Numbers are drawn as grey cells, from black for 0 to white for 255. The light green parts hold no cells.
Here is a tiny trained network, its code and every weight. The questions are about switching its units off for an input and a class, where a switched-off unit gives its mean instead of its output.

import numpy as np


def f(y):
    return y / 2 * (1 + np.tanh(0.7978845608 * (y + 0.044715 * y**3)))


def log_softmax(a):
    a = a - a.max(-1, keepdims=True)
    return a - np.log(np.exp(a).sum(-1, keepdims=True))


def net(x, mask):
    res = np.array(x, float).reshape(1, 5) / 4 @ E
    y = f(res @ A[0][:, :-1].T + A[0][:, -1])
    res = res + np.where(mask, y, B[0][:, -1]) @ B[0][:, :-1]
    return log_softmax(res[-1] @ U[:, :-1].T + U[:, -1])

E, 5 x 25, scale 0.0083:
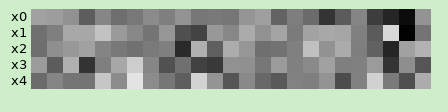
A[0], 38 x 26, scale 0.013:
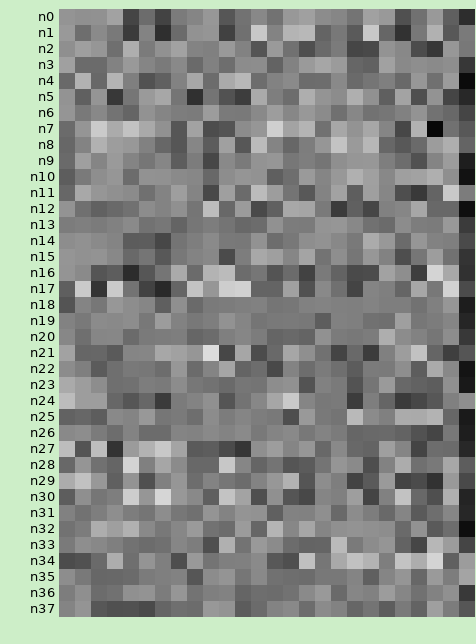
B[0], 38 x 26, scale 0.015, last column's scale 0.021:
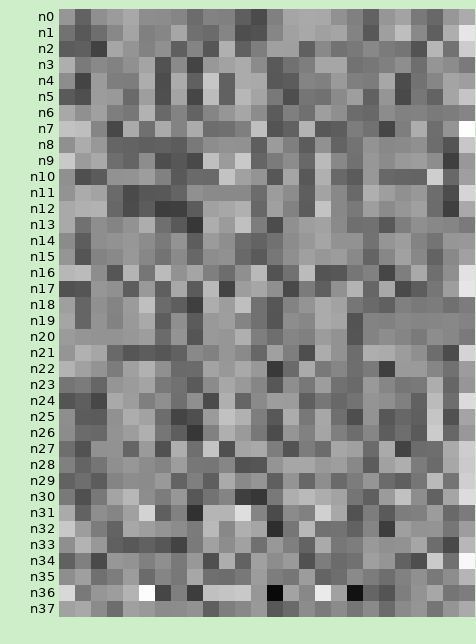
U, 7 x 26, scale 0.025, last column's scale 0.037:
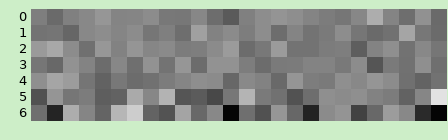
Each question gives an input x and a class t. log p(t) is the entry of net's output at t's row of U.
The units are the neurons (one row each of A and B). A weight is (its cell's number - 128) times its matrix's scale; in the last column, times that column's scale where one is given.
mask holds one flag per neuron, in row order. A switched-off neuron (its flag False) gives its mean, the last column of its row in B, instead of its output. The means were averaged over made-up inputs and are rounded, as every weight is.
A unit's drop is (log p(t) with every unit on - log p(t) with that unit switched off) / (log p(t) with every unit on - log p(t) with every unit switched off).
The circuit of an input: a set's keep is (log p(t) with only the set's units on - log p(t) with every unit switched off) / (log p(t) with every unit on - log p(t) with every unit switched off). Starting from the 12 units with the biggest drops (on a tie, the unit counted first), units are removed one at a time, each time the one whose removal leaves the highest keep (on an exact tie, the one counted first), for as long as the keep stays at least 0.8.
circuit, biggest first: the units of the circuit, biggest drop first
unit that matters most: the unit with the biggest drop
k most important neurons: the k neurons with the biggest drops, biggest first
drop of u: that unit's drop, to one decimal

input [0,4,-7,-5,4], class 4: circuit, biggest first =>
(n21)
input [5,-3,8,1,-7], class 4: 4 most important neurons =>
(n11; n33; n8; n30)
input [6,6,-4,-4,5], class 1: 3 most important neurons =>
(n2; n16; n29)
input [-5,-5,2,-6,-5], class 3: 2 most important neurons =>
(n17; n30)
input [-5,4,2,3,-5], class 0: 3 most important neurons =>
(n1; n29; n24)
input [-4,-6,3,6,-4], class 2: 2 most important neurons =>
(n16; n17)
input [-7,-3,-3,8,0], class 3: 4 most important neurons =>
(n5; n27; n24; n2)
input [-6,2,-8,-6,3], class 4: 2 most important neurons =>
(n21; n12)
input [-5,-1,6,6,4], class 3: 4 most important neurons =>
(n5; n27; n21; n12)
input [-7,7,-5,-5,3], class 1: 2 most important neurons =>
(n34; n16)
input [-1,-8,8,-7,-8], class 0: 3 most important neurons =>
(n1; n0; n7)
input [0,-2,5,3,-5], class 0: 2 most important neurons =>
(n1; n21)
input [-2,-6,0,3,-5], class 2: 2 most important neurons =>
(n16; n30)
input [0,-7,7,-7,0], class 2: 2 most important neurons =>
(n16; n22)
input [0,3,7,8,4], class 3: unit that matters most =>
n27
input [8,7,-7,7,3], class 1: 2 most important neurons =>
(n2; n29)
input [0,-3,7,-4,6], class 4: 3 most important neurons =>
(n11; n33; n1)
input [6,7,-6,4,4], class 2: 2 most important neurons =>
(n7; n34)
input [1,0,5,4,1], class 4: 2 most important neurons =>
(n17; n11)
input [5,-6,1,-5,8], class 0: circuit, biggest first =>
(n30)
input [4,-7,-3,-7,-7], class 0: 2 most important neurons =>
(n1; n7)
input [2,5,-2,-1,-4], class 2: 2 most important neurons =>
(n7; n30)
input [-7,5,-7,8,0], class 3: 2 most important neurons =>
(n5; n27)
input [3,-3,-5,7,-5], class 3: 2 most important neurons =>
(n27; n5)
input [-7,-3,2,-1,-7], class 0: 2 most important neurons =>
(n1; n0)
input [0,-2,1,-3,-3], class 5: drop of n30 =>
0.2
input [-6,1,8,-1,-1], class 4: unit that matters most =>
n8
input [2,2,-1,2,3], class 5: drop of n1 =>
0.1
